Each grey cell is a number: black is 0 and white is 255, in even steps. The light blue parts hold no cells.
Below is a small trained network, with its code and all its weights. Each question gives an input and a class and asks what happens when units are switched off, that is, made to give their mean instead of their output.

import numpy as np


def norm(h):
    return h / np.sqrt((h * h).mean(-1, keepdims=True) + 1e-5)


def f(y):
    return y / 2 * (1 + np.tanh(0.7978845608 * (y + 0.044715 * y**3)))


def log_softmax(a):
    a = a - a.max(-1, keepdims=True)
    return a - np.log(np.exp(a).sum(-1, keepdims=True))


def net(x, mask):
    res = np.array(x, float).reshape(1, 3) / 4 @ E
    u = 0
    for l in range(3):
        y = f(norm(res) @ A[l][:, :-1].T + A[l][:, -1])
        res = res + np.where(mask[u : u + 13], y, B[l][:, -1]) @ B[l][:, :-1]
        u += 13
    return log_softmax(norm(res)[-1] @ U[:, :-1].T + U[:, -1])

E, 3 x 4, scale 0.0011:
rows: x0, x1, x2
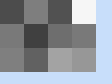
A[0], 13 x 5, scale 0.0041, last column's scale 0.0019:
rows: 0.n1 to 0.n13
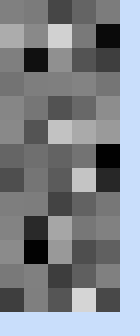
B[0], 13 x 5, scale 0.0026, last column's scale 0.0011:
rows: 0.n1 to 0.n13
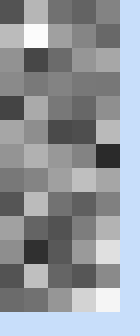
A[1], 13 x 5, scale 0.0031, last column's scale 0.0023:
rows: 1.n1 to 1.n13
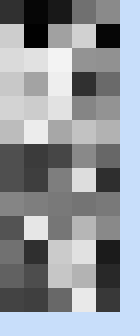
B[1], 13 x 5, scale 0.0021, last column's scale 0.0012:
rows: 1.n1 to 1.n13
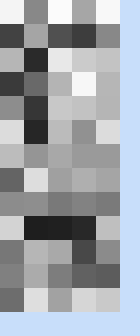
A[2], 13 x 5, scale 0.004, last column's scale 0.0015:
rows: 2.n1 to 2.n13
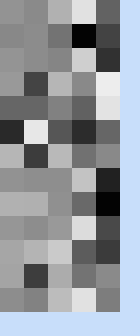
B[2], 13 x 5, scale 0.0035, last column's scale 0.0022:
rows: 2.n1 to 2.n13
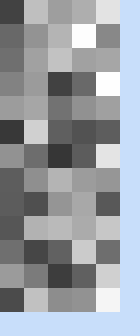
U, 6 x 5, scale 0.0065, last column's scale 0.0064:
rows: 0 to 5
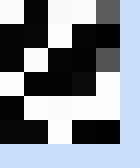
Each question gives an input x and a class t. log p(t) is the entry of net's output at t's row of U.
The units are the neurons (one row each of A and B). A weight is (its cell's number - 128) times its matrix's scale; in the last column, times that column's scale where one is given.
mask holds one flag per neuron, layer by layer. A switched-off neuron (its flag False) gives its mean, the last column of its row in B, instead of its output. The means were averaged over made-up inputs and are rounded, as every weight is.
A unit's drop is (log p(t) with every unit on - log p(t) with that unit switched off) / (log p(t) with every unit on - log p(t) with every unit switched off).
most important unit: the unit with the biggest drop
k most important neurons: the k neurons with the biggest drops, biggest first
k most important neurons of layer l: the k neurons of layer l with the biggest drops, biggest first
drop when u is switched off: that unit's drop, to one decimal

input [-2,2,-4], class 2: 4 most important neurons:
[2.n6; 1.n6; 1.n3; 0.n12]
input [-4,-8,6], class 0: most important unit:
1.n4
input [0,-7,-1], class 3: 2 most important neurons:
[1.n10; 1.n13]
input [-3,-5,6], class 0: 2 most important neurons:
[0.n2; 1.n4]
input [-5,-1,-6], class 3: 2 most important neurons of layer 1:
[1.n13; 1.n8]
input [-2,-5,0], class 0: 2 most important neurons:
[1.n3; 1.n4]
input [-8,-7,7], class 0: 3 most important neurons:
[0.n2; 1.n3; 1.n4]
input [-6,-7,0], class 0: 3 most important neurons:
[1.n3; 0.n2; 1.n5]
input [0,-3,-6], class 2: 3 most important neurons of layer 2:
[2.n6; 2.n2; 2.n7]
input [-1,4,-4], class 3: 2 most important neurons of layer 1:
[1.n1; 1.n2]
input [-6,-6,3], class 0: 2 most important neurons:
[1.n3; 0.n2]
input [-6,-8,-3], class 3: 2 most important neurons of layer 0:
[0.n13; 0.n8]
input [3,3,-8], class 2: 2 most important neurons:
[2.n6; 1.n10]
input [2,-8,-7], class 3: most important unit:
1.n10
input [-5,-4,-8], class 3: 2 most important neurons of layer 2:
[2.n1; 2.n13]
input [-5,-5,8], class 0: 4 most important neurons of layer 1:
[1.n3; 1.n4; 1.n5; 1.n10]
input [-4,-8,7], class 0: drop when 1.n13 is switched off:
0.2
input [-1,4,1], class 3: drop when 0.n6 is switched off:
0.0
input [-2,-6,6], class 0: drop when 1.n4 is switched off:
0.2
